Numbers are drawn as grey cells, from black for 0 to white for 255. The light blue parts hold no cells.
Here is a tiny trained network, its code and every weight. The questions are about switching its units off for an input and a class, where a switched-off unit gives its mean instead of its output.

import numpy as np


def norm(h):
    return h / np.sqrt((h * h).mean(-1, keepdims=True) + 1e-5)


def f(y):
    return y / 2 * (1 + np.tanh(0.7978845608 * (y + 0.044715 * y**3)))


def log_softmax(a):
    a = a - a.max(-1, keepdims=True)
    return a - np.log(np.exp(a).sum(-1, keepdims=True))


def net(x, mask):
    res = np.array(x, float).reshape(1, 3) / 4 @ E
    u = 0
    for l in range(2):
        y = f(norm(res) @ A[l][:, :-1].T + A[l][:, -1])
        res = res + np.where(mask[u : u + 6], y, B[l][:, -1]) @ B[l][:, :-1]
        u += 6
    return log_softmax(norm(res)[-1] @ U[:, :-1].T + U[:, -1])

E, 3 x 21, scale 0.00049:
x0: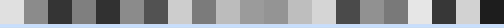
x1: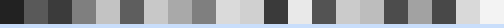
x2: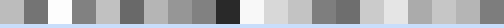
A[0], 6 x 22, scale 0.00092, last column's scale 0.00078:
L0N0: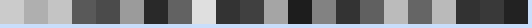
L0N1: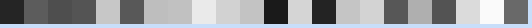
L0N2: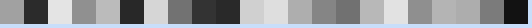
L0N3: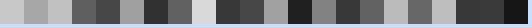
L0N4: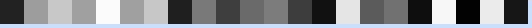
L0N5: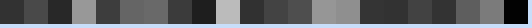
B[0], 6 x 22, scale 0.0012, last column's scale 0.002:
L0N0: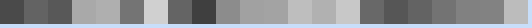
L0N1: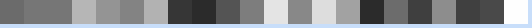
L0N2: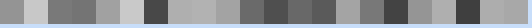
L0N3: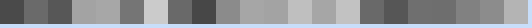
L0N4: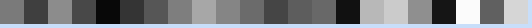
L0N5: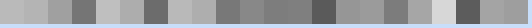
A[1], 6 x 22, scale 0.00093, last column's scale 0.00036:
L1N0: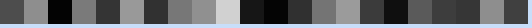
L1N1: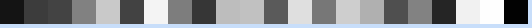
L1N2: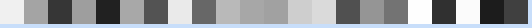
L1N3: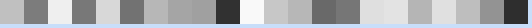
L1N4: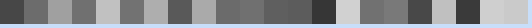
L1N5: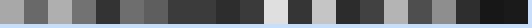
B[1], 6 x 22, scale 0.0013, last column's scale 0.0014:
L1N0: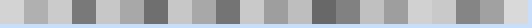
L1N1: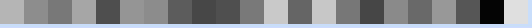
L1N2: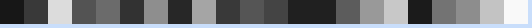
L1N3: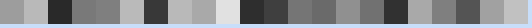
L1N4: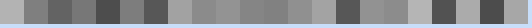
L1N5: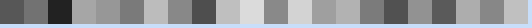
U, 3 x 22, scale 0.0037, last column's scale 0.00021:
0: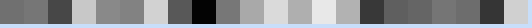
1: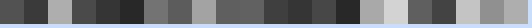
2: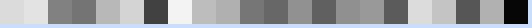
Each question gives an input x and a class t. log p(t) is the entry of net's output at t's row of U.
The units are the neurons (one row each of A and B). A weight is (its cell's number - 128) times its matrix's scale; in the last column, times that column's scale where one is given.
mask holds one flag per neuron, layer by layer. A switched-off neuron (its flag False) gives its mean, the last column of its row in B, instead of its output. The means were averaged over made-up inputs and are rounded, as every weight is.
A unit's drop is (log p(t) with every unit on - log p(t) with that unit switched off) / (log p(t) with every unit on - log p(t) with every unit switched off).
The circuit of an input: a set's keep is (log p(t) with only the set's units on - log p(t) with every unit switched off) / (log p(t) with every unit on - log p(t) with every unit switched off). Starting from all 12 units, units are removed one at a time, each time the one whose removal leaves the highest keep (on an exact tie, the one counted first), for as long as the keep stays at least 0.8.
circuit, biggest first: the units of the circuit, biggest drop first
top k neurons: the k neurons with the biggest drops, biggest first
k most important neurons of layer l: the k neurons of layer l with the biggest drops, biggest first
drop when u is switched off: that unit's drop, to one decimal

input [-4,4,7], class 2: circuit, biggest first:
L1N3
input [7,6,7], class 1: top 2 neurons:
L1N2, L0N0
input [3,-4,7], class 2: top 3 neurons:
L0N1, L1N3, L0N4
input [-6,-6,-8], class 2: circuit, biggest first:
L0N1, L1N0
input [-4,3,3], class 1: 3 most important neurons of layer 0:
L0N4, L0N0, L0N3
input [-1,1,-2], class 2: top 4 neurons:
L0N5, L1N2, L0N0, L1N1
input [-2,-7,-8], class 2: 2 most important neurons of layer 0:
L0N1, L0N5
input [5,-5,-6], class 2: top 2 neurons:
L0N4, L0N1
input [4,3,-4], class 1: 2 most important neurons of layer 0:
L0N0, L0N2
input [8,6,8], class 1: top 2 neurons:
L1N2, L0N5
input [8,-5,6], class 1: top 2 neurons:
L1N2, L0N1
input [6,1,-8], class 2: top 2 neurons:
L1N0, L0N4
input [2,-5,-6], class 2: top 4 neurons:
L0N1, L1N0, L0N5, L1N1
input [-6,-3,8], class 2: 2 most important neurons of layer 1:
L1N3, L1N2
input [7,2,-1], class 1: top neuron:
L1N2
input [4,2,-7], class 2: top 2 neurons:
L1N0, L0N4
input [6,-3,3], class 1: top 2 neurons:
L1N2, L0N1
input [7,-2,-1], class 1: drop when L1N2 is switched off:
0.5
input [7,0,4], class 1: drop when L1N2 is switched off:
1.2
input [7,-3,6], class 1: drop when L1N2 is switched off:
2.5
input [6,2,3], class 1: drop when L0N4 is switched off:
0.0
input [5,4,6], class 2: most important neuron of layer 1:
L1N3
